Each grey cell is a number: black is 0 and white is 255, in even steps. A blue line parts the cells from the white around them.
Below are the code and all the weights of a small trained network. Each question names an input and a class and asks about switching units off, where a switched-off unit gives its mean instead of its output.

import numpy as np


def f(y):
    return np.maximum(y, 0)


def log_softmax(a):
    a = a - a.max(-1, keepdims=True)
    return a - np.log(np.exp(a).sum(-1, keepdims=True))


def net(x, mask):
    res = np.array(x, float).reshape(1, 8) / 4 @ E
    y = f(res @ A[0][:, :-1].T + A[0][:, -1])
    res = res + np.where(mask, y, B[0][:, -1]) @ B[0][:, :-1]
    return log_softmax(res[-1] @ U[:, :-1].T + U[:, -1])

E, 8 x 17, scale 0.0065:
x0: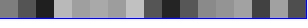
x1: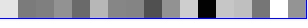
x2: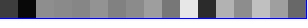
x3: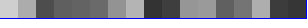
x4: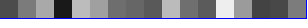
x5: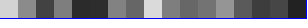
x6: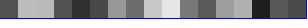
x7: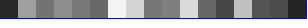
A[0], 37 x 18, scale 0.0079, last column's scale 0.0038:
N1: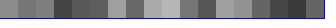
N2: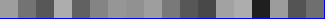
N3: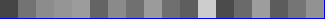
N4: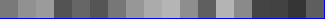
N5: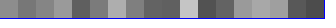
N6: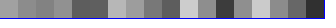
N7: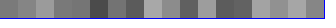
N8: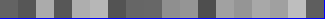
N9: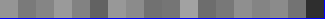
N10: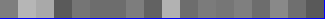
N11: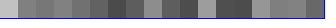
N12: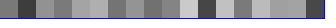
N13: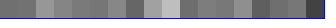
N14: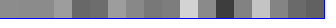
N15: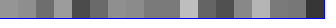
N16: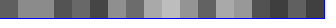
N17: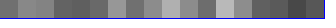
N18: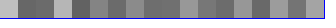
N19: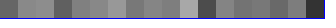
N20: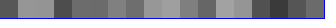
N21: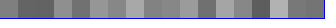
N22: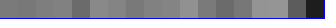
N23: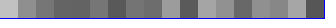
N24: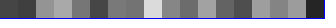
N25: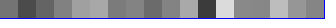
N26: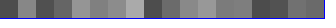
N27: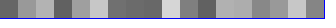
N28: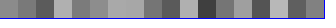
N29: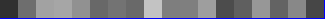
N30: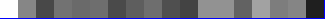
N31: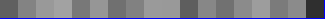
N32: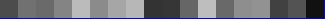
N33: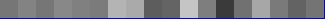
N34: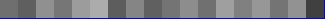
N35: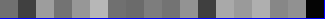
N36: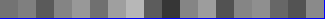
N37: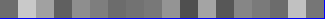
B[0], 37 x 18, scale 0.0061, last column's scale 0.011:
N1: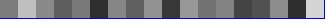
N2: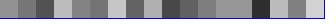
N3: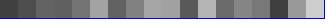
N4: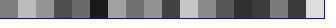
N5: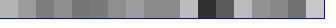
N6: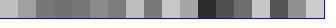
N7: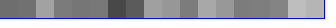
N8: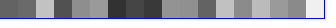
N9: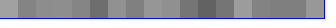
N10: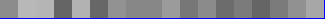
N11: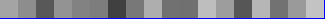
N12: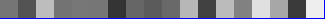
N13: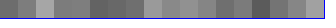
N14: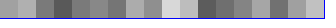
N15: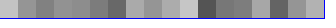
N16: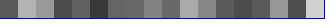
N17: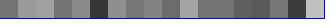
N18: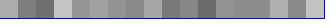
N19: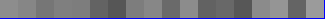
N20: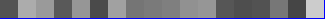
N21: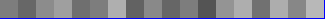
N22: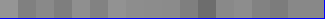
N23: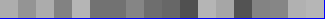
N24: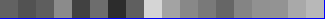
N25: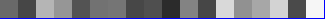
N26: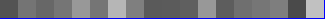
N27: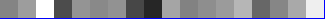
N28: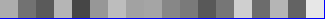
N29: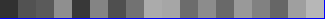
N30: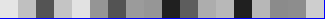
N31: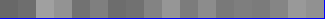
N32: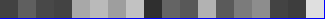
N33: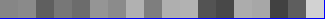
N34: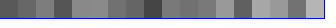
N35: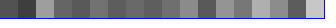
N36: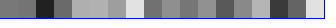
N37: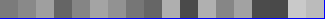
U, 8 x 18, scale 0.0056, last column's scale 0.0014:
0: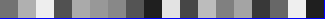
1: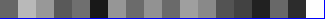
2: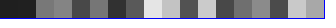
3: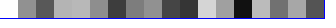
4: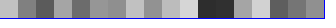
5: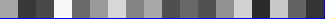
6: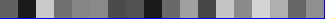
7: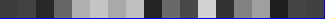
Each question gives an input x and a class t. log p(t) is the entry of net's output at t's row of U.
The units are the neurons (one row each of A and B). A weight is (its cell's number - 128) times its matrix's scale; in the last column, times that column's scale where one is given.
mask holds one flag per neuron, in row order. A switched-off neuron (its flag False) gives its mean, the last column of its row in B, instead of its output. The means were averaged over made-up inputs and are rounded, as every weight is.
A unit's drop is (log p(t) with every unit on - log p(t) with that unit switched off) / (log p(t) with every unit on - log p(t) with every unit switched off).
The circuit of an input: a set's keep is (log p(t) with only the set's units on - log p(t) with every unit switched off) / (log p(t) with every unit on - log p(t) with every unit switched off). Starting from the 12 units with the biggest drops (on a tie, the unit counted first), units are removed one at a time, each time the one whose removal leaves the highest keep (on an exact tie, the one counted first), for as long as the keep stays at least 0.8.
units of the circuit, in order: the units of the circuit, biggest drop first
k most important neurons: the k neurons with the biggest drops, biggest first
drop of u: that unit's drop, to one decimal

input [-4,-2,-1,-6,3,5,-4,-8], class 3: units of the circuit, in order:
N30
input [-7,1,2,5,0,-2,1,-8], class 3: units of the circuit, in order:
N30, N23
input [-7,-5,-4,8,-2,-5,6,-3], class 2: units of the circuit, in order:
N3, N7
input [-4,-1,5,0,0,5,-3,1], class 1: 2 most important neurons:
N36, N28
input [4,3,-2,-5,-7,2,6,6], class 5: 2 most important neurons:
N2, N28
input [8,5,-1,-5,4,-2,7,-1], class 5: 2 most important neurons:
N2, N28
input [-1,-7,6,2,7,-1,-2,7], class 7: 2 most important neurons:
N32, N36
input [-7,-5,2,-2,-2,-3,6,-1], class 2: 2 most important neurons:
N29, N24
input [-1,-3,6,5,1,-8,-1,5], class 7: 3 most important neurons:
N32, N36, N26
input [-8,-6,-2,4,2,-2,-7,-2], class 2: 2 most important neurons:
N3, N29
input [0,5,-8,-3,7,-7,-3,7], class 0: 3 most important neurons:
N27, N37, N10
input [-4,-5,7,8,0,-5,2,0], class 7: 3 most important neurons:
N32, N28, N3
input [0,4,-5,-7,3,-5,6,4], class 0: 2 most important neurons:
N27, N37
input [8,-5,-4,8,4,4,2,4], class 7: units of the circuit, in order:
N32
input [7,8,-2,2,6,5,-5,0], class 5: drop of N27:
0.0
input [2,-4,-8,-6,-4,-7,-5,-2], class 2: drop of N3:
0.1
